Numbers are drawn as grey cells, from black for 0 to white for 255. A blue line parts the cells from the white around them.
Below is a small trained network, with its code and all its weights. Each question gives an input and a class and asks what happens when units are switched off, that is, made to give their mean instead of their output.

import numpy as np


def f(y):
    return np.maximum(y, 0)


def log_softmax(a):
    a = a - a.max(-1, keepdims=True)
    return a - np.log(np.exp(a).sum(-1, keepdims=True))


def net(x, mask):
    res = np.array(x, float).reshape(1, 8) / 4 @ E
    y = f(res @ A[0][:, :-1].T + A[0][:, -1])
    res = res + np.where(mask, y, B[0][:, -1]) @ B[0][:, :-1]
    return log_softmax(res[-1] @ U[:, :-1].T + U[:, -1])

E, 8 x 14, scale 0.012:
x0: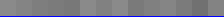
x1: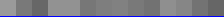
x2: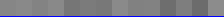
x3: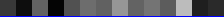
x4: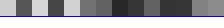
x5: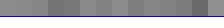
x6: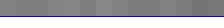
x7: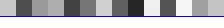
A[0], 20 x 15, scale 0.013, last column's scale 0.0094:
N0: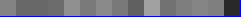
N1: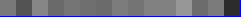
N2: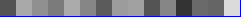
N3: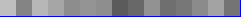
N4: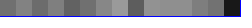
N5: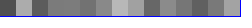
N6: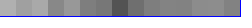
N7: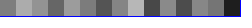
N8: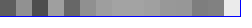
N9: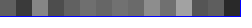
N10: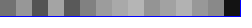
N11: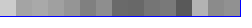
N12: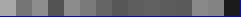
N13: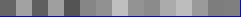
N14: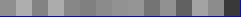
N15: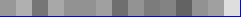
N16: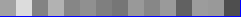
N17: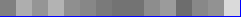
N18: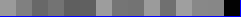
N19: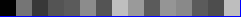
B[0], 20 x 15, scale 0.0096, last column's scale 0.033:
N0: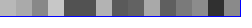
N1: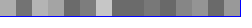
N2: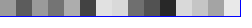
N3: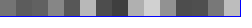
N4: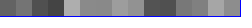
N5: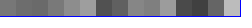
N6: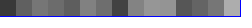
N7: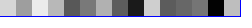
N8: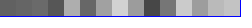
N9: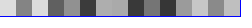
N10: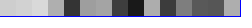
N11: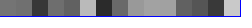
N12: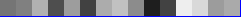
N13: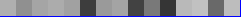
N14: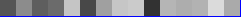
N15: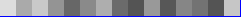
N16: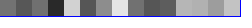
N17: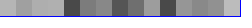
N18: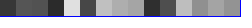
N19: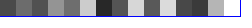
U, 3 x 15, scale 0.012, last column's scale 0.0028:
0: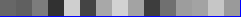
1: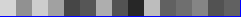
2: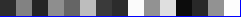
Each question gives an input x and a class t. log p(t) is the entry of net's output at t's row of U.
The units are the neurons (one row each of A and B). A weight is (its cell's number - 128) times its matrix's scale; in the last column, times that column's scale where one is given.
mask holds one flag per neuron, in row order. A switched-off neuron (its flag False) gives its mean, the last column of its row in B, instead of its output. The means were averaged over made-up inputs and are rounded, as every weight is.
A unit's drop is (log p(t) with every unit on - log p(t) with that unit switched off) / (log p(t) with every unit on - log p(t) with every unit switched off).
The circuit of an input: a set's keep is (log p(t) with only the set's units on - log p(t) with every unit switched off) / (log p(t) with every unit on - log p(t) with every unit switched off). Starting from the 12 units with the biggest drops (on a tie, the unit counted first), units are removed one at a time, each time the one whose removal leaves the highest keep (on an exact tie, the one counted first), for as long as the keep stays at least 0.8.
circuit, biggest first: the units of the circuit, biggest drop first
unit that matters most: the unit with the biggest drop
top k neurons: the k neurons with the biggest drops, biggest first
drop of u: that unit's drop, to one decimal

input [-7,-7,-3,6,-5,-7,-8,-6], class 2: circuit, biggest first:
N19
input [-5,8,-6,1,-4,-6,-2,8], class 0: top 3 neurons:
N18, N7, N8
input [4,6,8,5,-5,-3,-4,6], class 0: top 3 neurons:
N18, N8, N7
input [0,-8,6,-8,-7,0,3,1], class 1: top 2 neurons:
N10, N15
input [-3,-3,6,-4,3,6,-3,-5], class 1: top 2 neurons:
N7, N8
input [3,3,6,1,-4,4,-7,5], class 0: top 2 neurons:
N7, N8
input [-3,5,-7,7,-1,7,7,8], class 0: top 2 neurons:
N18, N7
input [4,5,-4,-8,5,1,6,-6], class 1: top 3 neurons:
N7, N15, N17
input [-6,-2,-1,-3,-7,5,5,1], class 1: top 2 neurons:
N10, N2
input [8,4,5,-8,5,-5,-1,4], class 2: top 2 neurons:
N11, N3
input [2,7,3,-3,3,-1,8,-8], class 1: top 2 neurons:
N7, N8
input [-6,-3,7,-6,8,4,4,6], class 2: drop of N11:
0.2
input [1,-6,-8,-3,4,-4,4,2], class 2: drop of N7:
0.1
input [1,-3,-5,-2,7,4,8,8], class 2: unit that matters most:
N3
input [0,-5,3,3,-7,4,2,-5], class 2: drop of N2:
0.0
